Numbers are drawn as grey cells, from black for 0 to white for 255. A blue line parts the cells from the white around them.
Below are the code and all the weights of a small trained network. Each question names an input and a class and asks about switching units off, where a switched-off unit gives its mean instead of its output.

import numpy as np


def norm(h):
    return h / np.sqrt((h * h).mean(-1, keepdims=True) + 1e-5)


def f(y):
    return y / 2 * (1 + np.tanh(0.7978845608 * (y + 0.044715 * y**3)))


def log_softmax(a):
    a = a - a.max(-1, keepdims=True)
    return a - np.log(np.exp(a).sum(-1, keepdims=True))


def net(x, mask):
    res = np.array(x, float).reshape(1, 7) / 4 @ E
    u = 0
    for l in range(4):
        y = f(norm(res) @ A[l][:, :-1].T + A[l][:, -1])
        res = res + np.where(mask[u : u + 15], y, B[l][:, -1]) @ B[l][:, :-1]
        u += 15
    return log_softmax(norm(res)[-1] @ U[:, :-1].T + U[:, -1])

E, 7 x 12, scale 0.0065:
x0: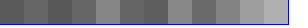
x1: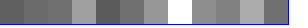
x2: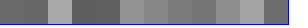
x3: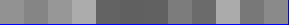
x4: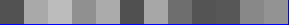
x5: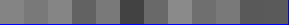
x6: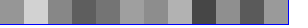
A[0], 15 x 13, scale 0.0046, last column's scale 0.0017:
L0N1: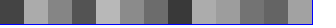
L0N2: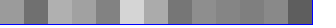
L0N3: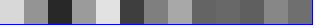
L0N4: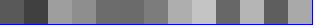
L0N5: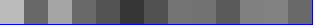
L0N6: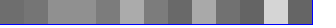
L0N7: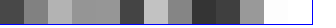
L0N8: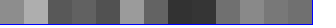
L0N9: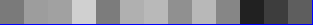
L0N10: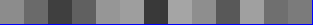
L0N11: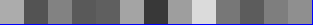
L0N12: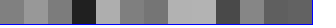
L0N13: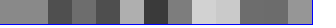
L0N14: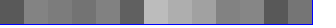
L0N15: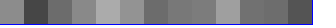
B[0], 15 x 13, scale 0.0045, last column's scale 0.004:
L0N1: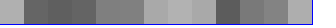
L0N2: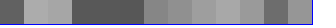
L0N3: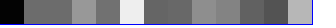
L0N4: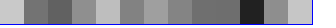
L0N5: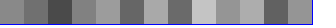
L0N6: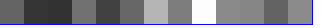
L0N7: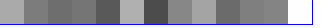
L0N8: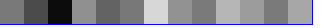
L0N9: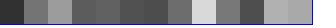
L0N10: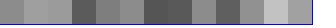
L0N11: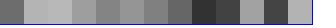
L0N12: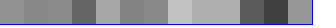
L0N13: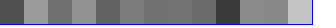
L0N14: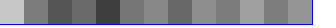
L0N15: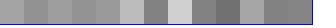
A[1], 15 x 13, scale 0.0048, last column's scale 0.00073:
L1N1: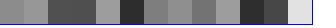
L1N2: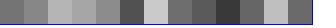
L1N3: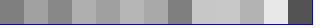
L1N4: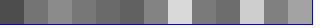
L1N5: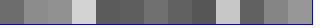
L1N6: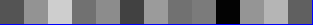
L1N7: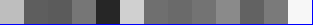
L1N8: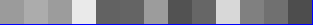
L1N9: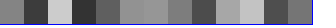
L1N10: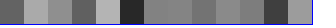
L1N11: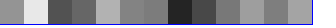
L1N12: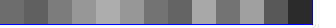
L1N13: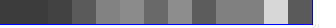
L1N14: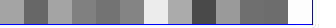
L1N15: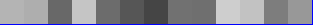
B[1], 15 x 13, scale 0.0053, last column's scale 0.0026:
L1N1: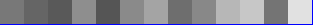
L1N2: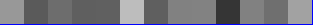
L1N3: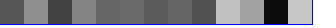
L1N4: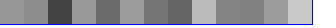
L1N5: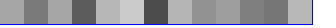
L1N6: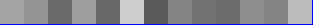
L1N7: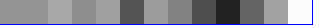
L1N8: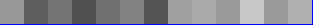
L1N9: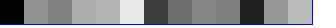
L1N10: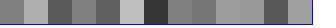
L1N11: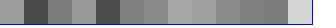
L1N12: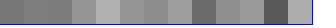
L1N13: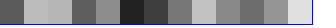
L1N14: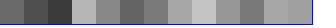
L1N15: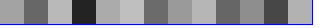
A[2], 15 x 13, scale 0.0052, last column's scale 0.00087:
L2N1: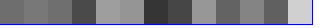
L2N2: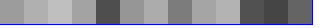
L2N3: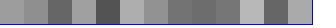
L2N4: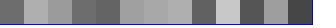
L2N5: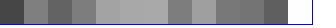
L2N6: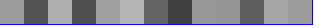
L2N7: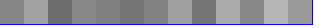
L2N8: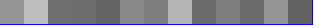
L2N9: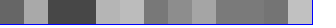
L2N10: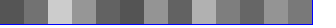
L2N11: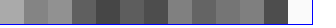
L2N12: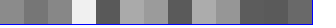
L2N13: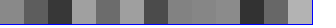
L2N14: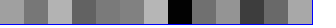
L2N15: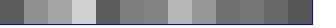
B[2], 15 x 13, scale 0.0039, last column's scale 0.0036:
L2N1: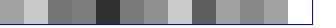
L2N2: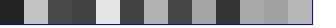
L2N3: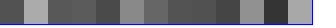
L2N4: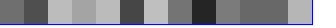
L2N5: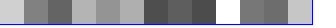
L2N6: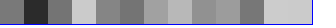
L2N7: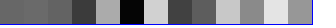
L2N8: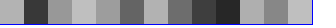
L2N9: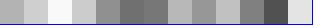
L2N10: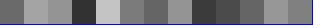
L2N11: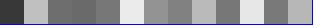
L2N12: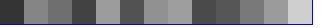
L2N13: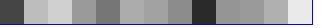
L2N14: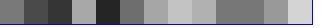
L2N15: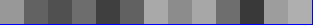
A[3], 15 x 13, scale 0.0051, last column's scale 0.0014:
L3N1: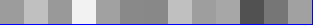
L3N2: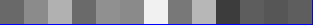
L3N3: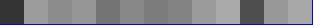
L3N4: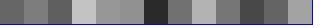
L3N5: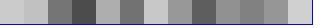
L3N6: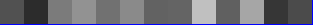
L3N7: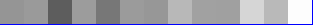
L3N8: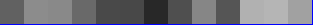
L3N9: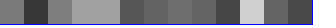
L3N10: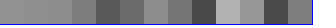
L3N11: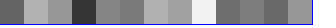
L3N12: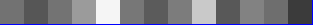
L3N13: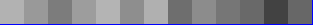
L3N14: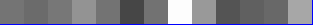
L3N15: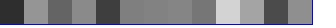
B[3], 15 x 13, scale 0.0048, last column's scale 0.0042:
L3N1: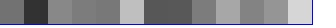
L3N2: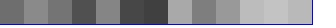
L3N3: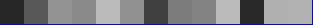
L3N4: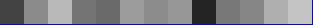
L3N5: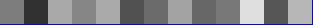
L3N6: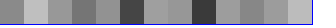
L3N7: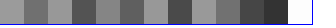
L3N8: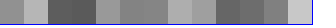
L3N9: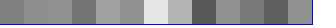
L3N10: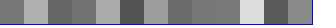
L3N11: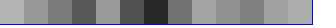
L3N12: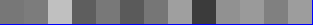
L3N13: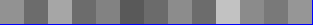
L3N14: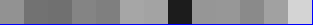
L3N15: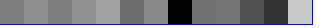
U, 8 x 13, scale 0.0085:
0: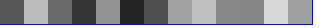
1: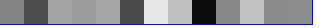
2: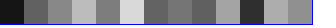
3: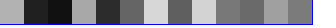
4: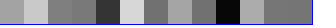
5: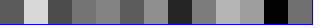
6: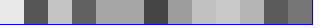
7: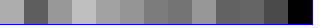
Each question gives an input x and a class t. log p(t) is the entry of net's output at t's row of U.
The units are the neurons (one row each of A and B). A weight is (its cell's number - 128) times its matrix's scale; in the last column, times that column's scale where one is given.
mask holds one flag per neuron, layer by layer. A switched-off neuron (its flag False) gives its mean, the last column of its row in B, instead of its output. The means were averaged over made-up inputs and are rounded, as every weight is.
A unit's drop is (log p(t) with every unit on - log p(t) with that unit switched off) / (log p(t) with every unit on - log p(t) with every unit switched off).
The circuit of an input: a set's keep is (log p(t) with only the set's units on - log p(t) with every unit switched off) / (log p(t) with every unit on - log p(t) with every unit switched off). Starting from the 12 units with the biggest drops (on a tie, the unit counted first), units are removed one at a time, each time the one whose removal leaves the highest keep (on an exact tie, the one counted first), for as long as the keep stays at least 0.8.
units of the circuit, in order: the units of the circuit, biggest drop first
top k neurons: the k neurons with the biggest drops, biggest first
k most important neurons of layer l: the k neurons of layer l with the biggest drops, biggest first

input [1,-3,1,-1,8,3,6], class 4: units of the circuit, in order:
L1N2; L1N6
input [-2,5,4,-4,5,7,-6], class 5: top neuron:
L1N10
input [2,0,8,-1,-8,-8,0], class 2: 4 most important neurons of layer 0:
L0N7; L0N14; L0N5; L0N2
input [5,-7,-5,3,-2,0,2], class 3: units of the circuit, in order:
L0N8; L1N11
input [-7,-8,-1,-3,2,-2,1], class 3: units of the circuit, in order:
L2N14; L2N6
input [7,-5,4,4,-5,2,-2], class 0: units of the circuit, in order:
L1N13; L3N8
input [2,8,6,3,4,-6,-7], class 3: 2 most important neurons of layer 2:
L2N15; L2N4
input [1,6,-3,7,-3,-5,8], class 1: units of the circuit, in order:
L2N4; L2N8
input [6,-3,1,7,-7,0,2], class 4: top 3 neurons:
L0N13; L0N11; L1N7
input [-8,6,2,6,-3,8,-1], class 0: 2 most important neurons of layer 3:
L3N11; L3N2
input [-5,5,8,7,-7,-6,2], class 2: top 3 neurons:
L1N9; L0N7; L1N14
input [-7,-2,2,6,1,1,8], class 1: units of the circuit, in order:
L2N4; L3N5
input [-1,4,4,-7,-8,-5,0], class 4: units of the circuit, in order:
L0N11; L1N7
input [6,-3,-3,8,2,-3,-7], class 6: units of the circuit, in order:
L1N15; L1N5
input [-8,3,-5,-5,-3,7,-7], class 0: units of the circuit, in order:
L0N9; L3N2; L3N11; L2N12
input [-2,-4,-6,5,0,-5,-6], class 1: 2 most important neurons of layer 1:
L1N9; L1N10
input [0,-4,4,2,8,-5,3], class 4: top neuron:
L1N2
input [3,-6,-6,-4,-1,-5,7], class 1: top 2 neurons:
L3N5; L1N9
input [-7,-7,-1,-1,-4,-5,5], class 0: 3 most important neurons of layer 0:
L0N2; L0N9; L0N4
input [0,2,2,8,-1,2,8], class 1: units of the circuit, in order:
L2N4
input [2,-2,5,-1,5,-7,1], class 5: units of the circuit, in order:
L1N3; L3N15
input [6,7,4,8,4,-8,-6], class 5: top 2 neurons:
L1N3; L1N7
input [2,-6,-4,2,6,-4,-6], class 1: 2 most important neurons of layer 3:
L3N9; L3N6
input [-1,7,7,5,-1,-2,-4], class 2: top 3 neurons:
L1N9; L0N1; L0N8
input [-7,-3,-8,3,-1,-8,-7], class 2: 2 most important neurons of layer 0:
L0N9; L0N14
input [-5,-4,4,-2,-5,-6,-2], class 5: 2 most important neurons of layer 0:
L0N2; L0N7
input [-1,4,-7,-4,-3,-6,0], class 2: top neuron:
L3N1
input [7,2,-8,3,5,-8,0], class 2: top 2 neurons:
L0N3; L1N3
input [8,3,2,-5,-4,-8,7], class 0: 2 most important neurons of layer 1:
L1N13; L1N1
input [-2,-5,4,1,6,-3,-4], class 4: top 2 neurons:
L1N6; L1N2
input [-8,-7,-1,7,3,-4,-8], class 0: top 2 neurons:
L0N9; L0N2
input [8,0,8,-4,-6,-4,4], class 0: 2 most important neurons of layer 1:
L1N13; L1N7
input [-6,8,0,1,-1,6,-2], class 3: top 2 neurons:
L0N4; L1N14
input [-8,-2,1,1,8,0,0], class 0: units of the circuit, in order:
L3N2
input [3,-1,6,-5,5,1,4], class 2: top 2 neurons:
L1N9; L0N4
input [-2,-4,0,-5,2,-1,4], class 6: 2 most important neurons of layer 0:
L0N1; L0N12
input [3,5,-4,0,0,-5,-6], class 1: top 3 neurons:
L0N4; L1N9; L3N12
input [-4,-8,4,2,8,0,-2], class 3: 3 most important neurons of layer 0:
L0N11; L0N13; L0N8
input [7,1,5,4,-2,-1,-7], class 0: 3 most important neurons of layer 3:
L3N8; L3N5; L3N1
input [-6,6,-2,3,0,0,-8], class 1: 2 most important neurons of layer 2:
L2N1; L2N14
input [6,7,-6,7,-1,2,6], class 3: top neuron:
L1N9
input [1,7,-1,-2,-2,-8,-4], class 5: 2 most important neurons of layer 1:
L1N3; L1N11
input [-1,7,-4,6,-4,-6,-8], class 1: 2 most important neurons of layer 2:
L2N1; L2N14
